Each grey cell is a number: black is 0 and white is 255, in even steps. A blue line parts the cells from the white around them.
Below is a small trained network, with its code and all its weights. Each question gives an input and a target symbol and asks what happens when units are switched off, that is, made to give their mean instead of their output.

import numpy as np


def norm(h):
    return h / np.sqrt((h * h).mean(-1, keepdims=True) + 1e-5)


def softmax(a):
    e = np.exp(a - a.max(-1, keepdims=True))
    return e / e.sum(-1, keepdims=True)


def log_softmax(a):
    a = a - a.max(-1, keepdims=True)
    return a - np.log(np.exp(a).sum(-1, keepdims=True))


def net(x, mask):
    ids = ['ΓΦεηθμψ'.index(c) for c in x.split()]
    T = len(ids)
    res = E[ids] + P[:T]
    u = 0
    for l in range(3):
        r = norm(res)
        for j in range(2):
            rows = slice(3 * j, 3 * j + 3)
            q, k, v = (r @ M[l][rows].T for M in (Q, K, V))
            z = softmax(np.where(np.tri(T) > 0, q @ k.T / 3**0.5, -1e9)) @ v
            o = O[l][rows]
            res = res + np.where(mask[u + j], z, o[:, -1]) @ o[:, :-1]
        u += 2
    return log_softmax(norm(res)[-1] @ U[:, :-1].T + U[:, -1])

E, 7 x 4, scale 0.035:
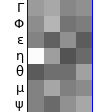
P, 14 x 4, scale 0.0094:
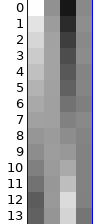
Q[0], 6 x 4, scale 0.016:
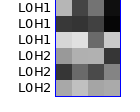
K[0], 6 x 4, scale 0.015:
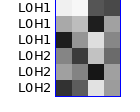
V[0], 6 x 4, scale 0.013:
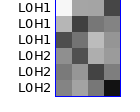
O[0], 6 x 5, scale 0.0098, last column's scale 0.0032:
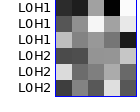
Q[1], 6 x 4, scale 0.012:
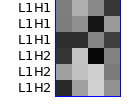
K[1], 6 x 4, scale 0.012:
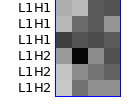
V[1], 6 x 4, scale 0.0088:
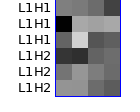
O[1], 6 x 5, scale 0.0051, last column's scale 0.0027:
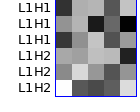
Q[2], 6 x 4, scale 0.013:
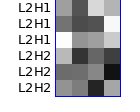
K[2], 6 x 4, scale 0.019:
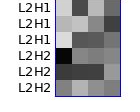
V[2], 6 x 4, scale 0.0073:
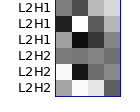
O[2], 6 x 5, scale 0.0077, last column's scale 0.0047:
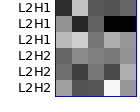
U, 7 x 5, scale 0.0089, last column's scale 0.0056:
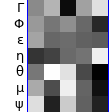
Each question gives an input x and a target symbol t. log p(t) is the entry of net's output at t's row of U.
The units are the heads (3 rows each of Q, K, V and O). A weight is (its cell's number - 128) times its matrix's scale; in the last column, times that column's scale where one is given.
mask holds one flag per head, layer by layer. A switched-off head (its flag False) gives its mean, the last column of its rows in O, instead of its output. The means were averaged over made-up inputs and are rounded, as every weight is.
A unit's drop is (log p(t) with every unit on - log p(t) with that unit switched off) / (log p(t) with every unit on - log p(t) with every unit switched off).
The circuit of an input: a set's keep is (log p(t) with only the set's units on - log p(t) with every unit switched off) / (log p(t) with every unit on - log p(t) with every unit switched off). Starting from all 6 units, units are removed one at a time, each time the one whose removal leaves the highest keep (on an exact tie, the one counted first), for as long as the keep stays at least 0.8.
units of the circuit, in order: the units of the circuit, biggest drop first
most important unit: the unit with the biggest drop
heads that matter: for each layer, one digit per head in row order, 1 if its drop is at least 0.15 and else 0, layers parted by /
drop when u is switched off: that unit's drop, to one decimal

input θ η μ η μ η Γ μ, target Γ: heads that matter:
10 / 00 / 00
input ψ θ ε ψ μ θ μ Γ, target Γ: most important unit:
L0H1
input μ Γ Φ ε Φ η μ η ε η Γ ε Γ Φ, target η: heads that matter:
01 / 00 / 10
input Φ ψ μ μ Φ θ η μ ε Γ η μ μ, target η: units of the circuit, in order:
(L0H2 L2H1)
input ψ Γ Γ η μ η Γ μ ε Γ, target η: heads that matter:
01 / 00 / 00
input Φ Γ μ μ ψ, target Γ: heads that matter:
11 / 10 / 10
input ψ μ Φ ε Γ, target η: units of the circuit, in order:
(L0H1 L0H2)
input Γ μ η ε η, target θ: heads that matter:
11 / 11 / 01
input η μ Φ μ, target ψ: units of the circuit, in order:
(L2H1 L0H1 L0H2 L1H1)
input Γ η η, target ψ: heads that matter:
10 / 10 / 00
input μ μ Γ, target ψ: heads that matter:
11 / 00 / 10
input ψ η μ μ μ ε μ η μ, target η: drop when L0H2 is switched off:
0.2
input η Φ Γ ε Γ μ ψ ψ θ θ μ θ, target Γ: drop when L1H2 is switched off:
0.0
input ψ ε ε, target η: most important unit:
L0H1
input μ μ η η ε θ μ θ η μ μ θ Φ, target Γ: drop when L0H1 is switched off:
1.1
